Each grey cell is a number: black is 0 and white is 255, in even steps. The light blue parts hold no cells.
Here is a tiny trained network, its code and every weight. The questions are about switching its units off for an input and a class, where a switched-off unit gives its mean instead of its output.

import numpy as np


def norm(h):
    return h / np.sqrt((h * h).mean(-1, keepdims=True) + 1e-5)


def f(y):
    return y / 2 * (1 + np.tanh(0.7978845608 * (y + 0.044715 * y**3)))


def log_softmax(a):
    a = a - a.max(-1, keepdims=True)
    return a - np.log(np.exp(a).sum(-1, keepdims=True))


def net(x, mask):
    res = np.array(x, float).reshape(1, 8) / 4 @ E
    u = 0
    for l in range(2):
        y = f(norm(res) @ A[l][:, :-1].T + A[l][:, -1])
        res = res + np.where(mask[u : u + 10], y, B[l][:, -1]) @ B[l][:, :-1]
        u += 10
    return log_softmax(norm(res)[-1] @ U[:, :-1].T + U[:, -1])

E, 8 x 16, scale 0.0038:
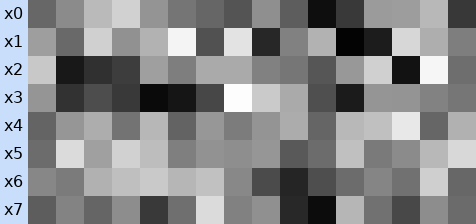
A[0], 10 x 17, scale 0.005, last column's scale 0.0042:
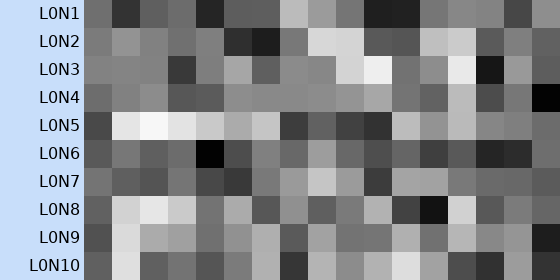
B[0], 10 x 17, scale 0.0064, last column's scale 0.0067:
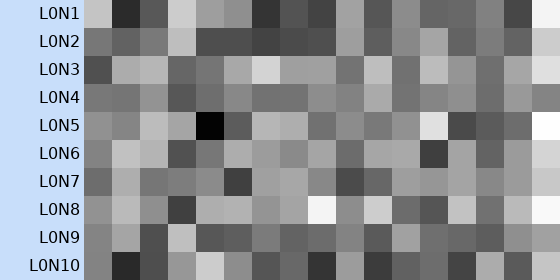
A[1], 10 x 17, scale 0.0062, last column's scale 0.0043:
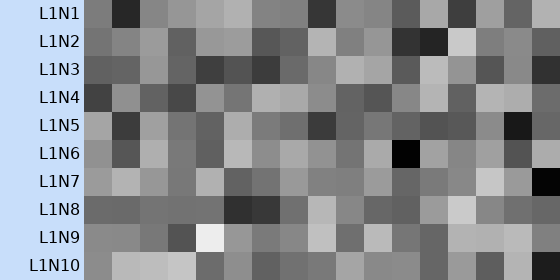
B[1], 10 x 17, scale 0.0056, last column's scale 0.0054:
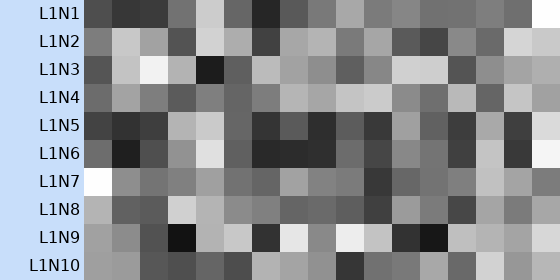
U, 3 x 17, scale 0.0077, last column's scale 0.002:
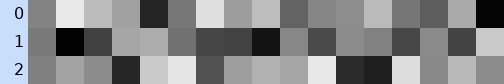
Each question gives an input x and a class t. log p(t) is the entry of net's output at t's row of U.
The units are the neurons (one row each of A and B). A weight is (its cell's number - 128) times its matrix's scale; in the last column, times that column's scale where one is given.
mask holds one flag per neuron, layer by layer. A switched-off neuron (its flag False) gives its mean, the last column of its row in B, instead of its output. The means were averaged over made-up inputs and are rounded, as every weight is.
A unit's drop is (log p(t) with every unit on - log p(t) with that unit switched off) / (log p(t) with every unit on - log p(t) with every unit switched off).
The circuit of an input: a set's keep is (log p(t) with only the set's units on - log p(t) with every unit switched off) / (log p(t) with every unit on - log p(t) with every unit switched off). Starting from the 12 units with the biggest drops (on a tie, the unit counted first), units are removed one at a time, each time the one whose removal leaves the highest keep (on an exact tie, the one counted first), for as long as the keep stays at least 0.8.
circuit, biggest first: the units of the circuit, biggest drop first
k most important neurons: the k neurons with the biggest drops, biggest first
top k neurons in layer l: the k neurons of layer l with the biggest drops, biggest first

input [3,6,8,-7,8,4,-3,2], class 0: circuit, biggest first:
[L0N5]
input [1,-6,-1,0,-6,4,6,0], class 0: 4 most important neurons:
[L0N1 L0N5 L1N6 L0N2]
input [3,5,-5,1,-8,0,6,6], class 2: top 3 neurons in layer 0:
[L0N8 L0N2 L0N10]
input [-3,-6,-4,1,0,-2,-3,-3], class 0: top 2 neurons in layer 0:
[L0N3 L0N1]
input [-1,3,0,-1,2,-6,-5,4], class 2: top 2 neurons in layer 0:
[L0N6 L0N5]
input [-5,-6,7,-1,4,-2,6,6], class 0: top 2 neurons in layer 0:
[L0N1 L0N7]
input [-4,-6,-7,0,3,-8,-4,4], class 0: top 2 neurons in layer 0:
[L0N6 L0N3]
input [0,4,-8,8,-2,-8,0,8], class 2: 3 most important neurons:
[L0N6 L1N2 L0N5]
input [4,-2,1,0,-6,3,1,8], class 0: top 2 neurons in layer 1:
[L1N6 L1N1]
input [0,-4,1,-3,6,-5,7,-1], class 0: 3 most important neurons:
[L0N5 L0N1 L1N6]
